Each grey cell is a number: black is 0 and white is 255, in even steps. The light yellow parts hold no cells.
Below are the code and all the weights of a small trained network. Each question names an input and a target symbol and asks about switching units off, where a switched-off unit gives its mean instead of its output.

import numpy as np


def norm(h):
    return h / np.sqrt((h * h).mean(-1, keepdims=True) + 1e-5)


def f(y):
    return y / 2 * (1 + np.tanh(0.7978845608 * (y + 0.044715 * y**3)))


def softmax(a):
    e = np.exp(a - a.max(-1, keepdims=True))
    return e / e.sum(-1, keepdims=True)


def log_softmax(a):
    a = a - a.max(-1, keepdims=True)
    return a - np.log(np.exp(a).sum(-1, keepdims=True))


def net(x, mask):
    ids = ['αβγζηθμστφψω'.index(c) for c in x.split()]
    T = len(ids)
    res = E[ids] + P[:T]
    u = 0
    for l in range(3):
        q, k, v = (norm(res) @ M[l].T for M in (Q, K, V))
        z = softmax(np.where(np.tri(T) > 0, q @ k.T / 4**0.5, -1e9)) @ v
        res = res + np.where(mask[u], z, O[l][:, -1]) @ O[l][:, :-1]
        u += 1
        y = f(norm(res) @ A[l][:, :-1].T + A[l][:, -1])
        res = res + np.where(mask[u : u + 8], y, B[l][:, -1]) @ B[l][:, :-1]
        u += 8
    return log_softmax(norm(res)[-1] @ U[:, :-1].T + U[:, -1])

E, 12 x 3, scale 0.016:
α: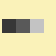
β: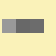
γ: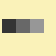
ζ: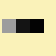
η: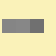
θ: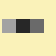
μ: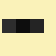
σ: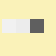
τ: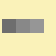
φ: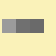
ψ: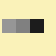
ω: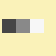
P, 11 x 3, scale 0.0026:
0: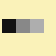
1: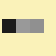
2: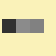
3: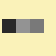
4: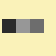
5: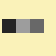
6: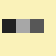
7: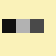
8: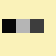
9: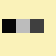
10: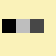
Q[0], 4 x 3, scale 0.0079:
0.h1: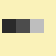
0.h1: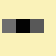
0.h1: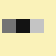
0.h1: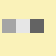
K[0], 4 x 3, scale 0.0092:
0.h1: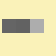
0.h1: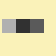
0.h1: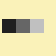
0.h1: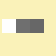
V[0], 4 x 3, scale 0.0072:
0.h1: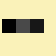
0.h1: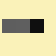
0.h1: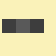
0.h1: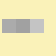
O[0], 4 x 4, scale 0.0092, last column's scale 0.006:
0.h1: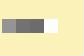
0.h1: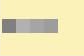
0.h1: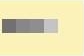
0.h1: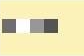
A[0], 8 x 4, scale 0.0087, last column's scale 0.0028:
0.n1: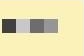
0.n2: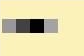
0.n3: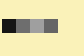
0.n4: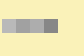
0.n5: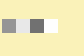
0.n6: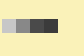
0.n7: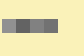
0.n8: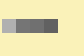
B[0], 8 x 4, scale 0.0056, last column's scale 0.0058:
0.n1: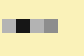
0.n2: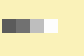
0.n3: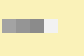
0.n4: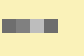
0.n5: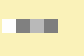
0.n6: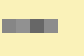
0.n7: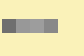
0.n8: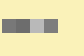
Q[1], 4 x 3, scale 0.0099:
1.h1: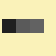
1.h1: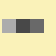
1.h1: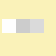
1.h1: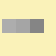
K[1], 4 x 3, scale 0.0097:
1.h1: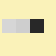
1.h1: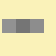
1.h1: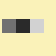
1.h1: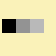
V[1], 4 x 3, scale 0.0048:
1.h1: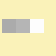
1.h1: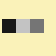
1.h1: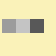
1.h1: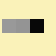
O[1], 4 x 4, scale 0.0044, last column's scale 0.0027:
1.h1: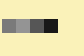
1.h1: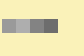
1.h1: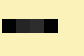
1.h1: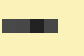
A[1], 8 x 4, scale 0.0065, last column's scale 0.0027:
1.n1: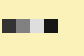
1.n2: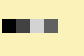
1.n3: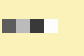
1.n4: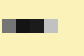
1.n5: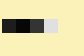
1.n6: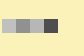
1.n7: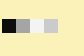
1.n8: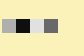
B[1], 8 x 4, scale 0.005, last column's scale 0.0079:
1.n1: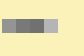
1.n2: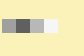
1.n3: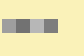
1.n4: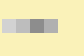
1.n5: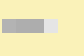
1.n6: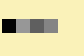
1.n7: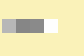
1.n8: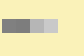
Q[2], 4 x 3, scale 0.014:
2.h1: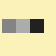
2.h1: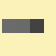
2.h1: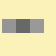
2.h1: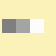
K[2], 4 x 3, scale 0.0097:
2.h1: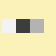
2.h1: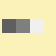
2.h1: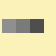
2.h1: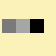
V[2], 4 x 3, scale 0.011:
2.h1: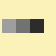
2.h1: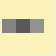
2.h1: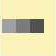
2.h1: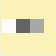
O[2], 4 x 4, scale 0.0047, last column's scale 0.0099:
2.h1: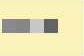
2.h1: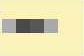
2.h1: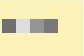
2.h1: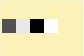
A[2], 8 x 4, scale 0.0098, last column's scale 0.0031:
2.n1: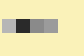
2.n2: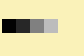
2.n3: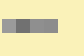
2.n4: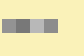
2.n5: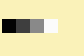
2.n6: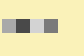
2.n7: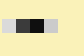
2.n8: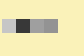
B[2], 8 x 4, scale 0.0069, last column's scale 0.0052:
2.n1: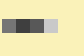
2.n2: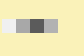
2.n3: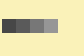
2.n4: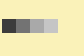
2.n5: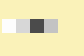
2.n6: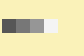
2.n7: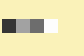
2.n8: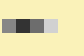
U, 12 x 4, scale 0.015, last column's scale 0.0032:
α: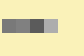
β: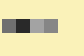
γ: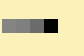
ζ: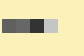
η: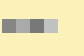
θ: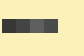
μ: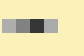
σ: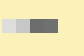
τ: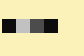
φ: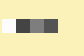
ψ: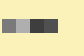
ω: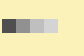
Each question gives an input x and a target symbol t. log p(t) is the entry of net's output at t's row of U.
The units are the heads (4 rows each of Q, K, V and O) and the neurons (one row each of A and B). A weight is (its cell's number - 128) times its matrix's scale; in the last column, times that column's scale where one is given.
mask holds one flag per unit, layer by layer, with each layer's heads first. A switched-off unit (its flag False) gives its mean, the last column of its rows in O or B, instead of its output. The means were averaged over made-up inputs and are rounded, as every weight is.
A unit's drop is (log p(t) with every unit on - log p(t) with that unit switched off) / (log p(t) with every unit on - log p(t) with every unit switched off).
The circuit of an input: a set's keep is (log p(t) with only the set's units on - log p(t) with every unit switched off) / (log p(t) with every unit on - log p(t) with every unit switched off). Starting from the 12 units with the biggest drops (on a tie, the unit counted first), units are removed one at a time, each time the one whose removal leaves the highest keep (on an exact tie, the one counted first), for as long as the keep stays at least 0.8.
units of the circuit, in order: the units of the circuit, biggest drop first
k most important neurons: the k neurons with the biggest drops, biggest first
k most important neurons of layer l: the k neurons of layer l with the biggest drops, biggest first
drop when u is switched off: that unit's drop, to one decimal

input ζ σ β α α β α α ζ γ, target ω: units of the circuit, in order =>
(2.h1, 1.n2)
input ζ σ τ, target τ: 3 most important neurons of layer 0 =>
(0.n2, 0.n5, 0.n3)
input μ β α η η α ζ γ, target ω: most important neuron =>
(1.n4)
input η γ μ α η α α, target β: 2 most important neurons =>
(1.n7, 0.n2)
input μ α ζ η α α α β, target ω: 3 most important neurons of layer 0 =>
(0.n2, 0.n1, 0.n6)
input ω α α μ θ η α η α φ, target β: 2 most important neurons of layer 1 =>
(1.n8, 1.n7)
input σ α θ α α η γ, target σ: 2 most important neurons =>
(0.n5, 2.n7)
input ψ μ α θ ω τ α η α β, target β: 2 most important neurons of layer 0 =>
(0.n2, 0.n8)
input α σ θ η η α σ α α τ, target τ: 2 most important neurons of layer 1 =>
(1.n6, 1.n5)
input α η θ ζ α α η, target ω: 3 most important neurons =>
(0.n2, 1.n2, 2.n5)
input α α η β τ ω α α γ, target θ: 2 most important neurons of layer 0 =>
(0.n2, 0.n1)
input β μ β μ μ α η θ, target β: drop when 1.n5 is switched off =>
-0.1
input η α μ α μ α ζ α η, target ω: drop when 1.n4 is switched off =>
0.2
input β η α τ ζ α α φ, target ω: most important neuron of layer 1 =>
(1.n8)
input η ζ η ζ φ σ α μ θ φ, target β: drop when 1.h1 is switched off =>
0.5
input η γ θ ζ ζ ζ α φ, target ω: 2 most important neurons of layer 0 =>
(0.n2, 0.n8)
